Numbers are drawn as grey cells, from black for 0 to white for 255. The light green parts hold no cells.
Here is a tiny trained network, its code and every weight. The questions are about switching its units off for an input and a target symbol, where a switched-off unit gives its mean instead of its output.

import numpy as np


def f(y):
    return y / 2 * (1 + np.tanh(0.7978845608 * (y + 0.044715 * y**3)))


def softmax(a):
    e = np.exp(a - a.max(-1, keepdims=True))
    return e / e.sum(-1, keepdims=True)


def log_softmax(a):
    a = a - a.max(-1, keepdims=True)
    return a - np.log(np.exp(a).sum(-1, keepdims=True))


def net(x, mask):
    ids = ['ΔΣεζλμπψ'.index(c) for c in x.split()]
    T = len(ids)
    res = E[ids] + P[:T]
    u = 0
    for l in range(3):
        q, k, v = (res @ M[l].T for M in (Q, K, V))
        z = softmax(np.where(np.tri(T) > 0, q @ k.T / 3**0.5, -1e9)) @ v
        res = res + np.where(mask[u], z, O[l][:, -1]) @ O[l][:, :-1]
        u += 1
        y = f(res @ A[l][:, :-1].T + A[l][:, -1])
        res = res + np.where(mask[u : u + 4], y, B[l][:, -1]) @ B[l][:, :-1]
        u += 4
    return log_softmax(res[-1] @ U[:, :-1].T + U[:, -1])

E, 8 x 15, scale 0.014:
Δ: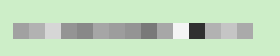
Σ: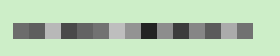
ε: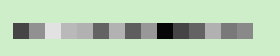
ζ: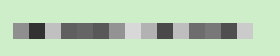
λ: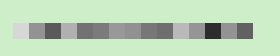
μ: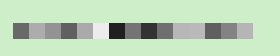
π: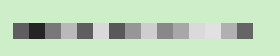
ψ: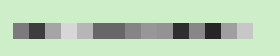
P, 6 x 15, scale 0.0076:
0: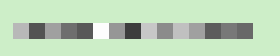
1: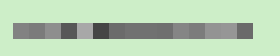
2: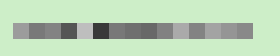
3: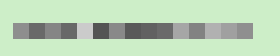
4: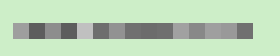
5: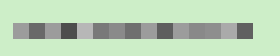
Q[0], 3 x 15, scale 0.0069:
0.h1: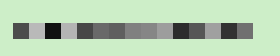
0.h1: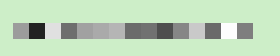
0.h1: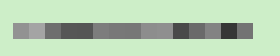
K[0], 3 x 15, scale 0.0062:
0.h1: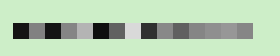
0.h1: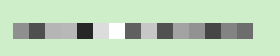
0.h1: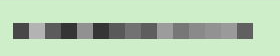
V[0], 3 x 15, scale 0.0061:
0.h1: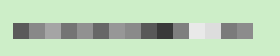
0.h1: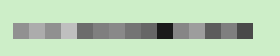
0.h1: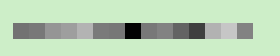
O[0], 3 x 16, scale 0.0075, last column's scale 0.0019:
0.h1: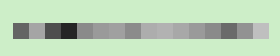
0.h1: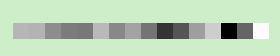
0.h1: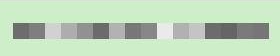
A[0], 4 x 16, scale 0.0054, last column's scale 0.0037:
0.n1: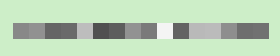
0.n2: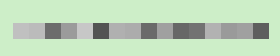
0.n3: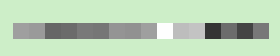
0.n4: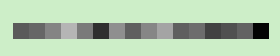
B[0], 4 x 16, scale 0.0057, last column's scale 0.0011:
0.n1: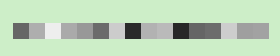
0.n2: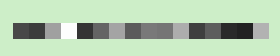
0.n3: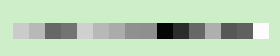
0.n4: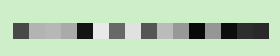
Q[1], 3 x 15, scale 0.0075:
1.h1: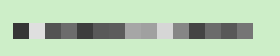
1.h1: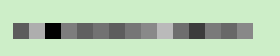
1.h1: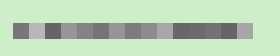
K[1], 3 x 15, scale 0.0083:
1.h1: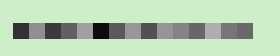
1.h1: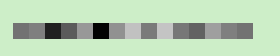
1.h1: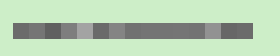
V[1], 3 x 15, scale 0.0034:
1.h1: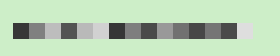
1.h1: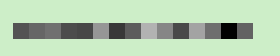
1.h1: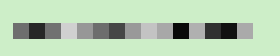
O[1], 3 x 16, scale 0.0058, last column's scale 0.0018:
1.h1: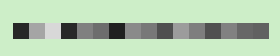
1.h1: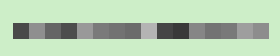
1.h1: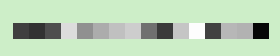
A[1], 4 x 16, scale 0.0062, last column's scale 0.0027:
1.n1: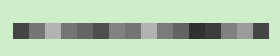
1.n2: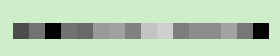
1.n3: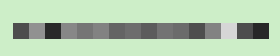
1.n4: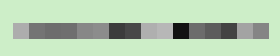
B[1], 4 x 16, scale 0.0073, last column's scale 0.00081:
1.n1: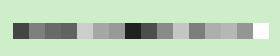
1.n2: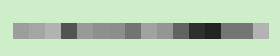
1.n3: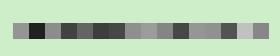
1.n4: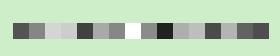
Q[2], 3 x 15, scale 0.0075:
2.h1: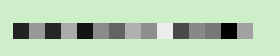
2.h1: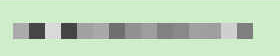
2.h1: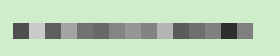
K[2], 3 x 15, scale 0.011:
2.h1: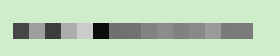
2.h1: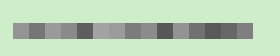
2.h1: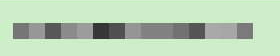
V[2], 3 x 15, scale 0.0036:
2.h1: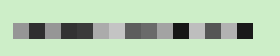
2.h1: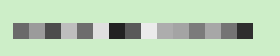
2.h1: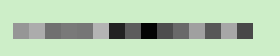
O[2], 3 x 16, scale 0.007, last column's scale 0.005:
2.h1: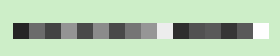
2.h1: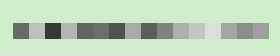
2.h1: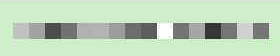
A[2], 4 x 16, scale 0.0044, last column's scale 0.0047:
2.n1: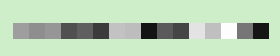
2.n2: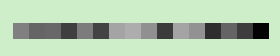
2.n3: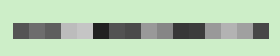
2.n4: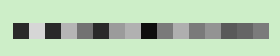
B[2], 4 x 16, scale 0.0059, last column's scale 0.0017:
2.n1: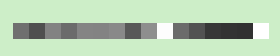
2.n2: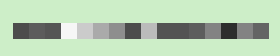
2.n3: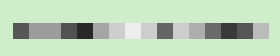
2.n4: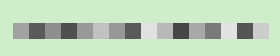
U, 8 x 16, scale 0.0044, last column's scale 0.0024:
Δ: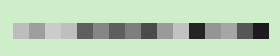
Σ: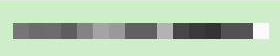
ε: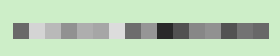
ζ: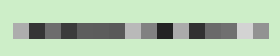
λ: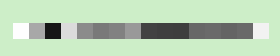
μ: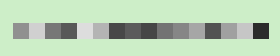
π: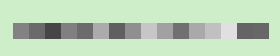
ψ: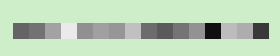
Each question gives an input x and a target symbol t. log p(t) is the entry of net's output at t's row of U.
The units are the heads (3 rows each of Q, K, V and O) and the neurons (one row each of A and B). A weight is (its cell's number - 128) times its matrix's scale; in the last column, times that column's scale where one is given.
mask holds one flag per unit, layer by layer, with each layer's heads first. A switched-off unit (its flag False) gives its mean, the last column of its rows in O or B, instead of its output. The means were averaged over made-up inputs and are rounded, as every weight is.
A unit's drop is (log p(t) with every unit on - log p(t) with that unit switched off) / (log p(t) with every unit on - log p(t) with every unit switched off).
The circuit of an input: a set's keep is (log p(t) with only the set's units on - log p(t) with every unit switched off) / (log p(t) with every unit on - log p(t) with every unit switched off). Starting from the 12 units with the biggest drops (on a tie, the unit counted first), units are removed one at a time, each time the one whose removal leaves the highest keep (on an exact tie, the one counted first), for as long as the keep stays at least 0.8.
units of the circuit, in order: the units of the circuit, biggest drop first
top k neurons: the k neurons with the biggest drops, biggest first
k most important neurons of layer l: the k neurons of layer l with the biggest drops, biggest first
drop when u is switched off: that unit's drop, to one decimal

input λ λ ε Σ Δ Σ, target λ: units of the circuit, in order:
0.h1; 1.h1
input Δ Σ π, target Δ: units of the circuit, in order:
1.h1; 0.h1
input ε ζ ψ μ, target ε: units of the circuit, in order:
0.h1; 2.h1
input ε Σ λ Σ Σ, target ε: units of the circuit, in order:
0.h1; 0.n3
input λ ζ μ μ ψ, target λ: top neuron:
0.n1
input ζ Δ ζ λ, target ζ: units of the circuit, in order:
0.h1; 1.n3; 2.h1
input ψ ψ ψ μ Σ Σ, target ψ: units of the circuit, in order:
1.h1; 0.h1
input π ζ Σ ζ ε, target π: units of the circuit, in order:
2.h1; 2.n4; 0.h1
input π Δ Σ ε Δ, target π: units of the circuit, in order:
2.h1; 2.n4
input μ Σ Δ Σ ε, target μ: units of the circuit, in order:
2.h1; 1.h1; 1.n1
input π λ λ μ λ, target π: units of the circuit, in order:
2.h1; 2.n4
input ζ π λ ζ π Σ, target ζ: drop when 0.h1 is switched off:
0.8
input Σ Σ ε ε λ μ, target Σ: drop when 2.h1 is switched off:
1.4
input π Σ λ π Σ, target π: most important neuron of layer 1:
1.n2
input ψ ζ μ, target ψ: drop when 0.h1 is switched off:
0.5
